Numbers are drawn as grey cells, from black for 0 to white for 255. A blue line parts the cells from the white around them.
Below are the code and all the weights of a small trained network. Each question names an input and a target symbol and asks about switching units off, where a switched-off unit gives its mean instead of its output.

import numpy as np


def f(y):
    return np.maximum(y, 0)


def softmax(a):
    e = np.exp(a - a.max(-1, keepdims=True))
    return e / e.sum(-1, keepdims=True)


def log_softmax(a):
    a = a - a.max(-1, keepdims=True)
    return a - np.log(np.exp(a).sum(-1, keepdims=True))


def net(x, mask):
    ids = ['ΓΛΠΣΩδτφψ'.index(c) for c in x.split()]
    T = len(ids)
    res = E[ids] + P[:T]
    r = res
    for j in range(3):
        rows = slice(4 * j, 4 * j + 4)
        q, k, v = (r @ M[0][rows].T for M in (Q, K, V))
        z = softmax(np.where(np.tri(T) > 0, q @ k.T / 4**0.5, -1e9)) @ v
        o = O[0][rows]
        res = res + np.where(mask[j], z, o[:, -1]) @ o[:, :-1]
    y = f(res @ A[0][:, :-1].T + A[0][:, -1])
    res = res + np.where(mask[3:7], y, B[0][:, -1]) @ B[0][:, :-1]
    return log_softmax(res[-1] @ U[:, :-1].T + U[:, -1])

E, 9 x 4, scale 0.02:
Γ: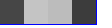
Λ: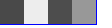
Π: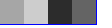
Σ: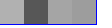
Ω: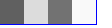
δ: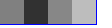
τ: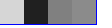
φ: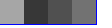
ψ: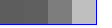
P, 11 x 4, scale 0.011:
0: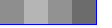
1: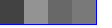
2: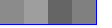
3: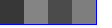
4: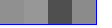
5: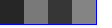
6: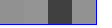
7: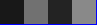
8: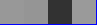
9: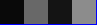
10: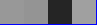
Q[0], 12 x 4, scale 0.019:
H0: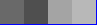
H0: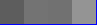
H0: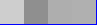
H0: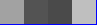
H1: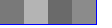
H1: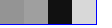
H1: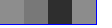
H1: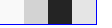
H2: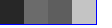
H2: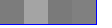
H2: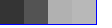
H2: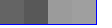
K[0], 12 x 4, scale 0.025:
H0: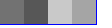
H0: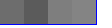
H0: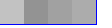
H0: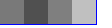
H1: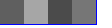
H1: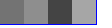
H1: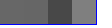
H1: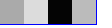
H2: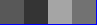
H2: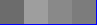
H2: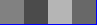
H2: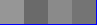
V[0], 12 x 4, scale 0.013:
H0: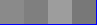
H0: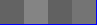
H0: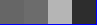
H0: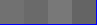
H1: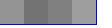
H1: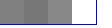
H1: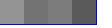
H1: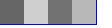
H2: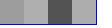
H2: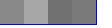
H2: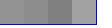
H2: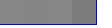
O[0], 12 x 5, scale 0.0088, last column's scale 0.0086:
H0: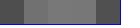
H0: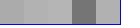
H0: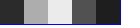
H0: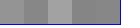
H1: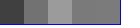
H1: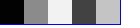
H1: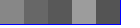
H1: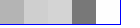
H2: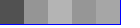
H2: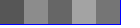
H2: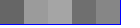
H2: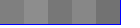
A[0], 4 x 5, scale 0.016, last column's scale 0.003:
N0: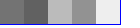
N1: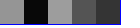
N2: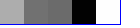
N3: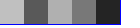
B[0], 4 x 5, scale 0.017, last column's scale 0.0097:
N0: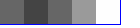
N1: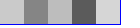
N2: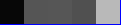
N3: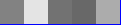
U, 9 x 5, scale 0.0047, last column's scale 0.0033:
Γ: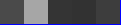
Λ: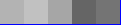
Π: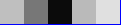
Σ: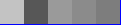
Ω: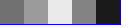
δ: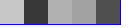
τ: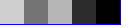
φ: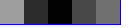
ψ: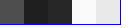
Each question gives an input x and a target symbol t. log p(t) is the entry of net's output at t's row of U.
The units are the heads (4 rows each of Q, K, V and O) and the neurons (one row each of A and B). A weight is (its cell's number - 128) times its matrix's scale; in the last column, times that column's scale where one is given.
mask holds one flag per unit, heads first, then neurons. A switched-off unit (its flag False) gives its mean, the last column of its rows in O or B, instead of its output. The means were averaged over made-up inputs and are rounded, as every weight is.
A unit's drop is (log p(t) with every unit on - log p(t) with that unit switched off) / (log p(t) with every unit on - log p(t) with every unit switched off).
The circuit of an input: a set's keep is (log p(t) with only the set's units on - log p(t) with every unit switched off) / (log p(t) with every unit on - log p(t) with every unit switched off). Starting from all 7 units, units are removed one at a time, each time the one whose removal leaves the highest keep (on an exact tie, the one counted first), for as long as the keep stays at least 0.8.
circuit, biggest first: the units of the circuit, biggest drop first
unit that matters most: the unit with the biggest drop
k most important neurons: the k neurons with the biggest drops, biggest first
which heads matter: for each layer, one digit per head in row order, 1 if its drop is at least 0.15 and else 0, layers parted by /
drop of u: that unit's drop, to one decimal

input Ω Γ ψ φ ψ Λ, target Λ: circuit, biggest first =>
[H1]
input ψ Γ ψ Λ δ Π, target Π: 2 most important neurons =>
[N1 N2]
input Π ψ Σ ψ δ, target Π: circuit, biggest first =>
[H1 N3]
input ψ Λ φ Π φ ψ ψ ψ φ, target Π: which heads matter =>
011
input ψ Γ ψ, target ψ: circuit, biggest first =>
[H1 N1 N0]
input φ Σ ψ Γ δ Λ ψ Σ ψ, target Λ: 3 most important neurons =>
[N3 N0 N2]
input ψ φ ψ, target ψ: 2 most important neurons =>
[N1 N3]
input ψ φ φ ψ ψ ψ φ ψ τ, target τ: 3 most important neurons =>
[N1 N0 N3]
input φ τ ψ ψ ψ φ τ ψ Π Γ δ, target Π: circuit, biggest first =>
[H1 H0 N3]
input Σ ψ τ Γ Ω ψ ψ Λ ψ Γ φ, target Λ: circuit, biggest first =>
[H1 N3]
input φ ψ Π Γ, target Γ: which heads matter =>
101
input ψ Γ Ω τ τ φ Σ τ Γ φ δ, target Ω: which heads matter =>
010
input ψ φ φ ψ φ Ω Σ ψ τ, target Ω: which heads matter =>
011
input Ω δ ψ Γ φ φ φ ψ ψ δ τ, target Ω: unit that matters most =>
H1
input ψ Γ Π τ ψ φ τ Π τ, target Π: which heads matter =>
111
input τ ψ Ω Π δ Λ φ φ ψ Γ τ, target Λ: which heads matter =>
010
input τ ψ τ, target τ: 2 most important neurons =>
[N1 N3]
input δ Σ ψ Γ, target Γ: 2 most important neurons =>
[N2 N1]
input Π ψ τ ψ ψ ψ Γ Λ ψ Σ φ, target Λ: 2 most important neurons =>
[N3 N0]
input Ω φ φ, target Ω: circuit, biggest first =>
[H1]
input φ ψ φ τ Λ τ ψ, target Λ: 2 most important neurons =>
[N3 N2]
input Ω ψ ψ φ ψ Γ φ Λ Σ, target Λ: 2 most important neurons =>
[N3 N2]
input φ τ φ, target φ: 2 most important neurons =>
[N2 N1]
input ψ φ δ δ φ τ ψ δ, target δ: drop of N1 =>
1.3
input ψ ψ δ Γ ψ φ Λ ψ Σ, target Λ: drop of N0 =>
-0.1
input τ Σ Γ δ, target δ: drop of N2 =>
0.2
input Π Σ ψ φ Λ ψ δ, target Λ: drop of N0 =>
0.0
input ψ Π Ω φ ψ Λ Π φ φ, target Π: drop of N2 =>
0.1
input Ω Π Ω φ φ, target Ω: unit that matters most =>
H2
